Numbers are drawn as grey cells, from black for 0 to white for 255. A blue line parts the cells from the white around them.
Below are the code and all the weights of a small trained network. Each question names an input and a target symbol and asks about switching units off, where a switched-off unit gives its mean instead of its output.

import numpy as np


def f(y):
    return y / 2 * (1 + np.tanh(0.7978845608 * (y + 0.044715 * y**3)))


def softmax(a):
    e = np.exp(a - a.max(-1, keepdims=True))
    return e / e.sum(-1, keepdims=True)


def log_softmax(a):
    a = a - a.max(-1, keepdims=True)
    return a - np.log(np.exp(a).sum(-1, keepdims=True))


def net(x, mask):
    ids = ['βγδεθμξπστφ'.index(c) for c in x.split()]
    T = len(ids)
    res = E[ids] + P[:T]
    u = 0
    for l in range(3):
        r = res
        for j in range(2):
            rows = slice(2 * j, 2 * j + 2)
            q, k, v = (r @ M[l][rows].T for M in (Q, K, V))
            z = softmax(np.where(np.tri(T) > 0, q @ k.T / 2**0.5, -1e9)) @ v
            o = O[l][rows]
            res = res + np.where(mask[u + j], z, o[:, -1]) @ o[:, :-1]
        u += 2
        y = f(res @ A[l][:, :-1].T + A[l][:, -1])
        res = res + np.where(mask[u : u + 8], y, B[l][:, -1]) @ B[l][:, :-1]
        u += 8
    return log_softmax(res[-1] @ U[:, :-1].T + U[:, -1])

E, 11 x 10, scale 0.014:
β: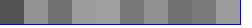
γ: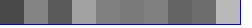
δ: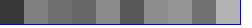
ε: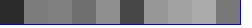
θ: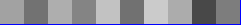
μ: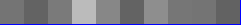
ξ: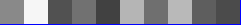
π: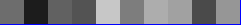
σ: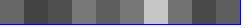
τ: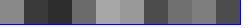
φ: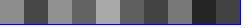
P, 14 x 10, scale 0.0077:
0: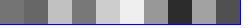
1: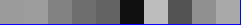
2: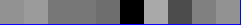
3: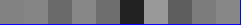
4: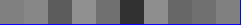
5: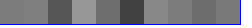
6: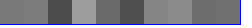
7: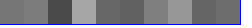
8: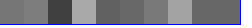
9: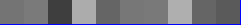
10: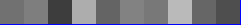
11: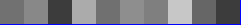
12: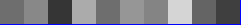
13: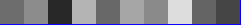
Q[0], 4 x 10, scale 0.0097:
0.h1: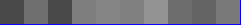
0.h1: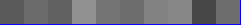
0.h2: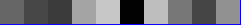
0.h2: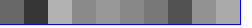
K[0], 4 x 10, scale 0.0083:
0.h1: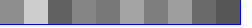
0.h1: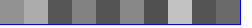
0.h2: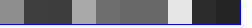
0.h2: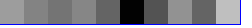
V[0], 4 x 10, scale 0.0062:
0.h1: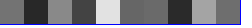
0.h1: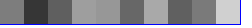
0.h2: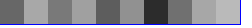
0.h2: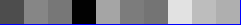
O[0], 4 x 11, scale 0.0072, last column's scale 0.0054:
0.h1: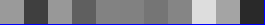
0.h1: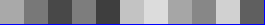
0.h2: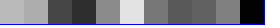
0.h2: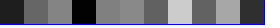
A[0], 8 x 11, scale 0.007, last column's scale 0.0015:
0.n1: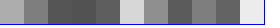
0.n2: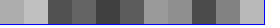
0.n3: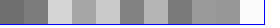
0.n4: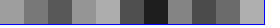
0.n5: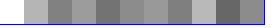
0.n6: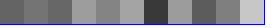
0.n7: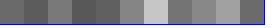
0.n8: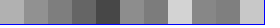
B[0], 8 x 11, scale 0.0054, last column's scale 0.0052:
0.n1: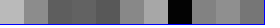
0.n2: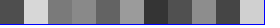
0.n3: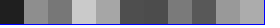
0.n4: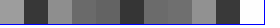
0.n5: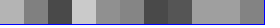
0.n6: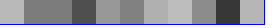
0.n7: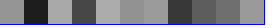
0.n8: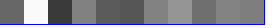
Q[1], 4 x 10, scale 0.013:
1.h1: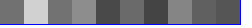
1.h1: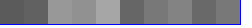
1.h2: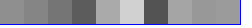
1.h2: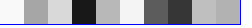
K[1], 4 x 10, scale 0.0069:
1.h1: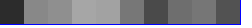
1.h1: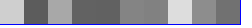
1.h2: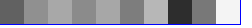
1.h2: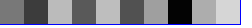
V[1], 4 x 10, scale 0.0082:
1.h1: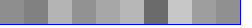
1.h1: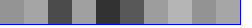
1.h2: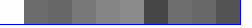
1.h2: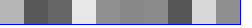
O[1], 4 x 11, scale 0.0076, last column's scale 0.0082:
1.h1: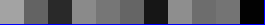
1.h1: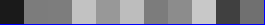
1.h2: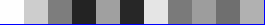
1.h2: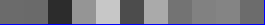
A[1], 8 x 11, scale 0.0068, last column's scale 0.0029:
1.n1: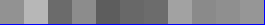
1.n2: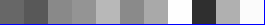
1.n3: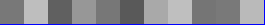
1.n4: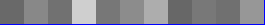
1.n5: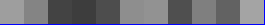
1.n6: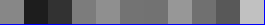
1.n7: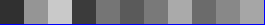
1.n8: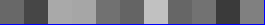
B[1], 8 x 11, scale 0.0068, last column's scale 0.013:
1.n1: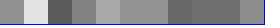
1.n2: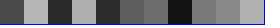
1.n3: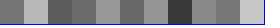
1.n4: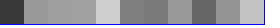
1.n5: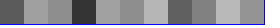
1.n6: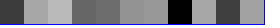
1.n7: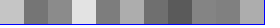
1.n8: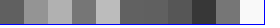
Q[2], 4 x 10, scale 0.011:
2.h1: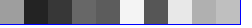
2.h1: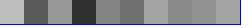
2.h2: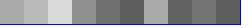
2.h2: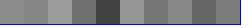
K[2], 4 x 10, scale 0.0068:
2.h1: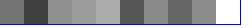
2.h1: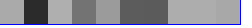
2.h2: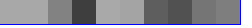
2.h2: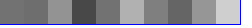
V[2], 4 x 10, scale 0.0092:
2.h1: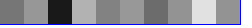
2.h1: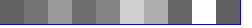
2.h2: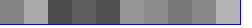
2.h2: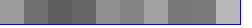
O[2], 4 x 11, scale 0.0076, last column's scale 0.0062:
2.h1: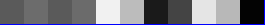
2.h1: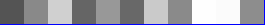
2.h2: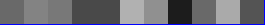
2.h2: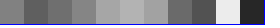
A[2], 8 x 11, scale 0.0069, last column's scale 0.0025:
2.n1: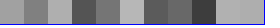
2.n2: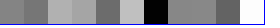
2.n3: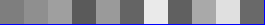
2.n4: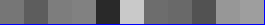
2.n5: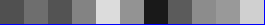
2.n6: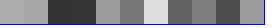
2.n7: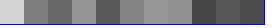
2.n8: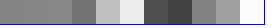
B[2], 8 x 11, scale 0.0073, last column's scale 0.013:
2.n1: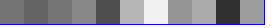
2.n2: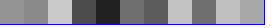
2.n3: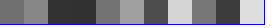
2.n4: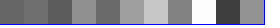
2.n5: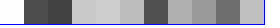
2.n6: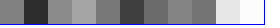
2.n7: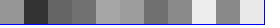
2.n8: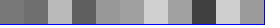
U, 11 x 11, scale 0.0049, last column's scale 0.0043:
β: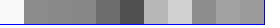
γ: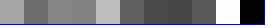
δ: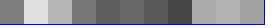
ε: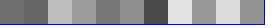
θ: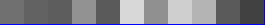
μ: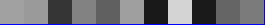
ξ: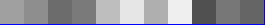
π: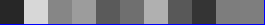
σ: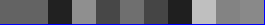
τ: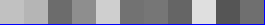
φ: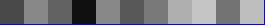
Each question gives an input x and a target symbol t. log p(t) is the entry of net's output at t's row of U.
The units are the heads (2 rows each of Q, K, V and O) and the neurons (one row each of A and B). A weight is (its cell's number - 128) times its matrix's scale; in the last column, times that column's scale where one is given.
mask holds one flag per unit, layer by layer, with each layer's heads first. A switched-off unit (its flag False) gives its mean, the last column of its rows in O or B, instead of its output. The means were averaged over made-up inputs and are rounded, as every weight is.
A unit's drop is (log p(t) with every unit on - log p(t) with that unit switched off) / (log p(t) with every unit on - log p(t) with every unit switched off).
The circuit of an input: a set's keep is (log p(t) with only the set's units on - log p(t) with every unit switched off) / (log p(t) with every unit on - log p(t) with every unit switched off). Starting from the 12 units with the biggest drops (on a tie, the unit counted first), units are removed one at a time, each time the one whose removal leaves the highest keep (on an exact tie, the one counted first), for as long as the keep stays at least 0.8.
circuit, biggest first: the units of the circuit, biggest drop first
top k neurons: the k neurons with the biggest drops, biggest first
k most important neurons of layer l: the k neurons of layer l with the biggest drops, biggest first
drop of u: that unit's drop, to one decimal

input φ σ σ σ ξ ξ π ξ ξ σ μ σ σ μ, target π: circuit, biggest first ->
(0.h1 2.n5)
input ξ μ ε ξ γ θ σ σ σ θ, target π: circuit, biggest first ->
(2.n5 1.n2)
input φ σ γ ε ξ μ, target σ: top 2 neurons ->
(0.n3 2.n7)
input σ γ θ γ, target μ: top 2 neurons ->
(1.n2 1.n3)
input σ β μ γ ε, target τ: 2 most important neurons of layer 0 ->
(0.n7 0.n2)
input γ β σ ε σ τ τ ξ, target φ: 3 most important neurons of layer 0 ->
(0.n2 0.n1 0.n5)
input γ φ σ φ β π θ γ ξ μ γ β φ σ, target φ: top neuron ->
(2.n3)
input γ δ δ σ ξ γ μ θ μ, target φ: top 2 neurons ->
(0.n2 2.n3)
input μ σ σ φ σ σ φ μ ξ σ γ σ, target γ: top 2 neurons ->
(0.n5 0.n3)
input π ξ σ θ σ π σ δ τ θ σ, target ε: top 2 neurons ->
(0.n2 0.n8)
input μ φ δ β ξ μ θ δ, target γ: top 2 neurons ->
(0.n3 0.n5)
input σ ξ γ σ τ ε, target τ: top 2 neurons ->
(0.n5 2.n5)
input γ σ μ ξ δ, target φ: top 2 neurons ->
(2.n3 0.n2)
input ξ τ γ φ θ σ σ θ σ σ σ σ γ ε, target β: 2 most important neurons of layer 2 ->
(2.n7 2.n6)
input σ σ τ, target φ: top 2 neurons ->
(2.n3 1.n6)
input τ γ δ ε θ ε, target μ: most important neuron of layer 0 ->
(0.n3)
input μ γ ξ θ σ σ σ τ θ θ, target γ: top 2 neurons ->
(0.n3 0.n5)
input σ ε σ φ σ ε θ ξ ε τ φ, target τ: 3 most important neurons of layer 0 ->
(0.n5 0.n2 0.n7)
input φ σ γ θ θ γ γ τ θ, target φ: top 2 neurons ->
(1.n6 2.n3)
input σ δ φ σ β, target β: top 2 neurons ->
(0.n7 2.n7)
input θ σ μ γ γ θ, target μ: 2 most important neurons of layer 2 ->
(2.n5 2.n7)
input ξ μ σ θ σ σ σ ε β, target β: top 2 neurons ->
(2.n7 1.n2)
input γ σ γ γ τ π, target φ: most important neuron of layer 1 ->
(1.n6)
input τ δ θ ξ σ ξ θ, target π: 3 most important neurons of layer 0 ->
(0.n3 0.n7 0.n1)
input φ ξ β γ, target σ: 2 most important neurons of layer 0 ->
(0.n3 0.n5)
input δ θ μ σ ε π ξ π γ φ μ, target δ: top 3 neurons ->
(0.n2 1.n8 0.n8)
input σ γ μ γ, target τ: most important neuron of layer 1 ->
(1.n3)
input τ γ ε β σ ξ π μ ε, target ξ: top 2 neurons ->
(1.n8 2.n3)
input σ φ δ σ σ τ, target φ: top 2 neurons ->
(1.n6 2.n3)
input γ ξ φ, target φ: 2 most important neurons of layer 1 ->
(1.n8 1.n5)
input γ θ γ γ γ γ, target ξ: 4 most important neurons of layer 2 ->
(2.n5 2.n6 2.n8 2.n7)
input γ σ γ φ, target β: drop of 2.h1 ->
0.3
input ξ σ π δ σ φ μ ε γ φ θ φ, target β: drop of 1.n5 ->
0.0
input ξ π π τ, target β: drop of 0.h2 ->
0.1
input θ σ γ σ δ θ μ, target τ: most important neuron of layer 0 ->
(0.n7)
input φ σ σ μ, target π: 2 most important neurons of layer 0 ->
(0.n3 0.n4)
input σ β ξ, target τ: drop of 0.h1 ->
0.3
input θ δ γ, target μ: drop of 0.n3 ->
0.4
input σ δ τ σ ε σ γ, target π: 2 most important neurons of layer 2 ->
(2.n7 2.n5)
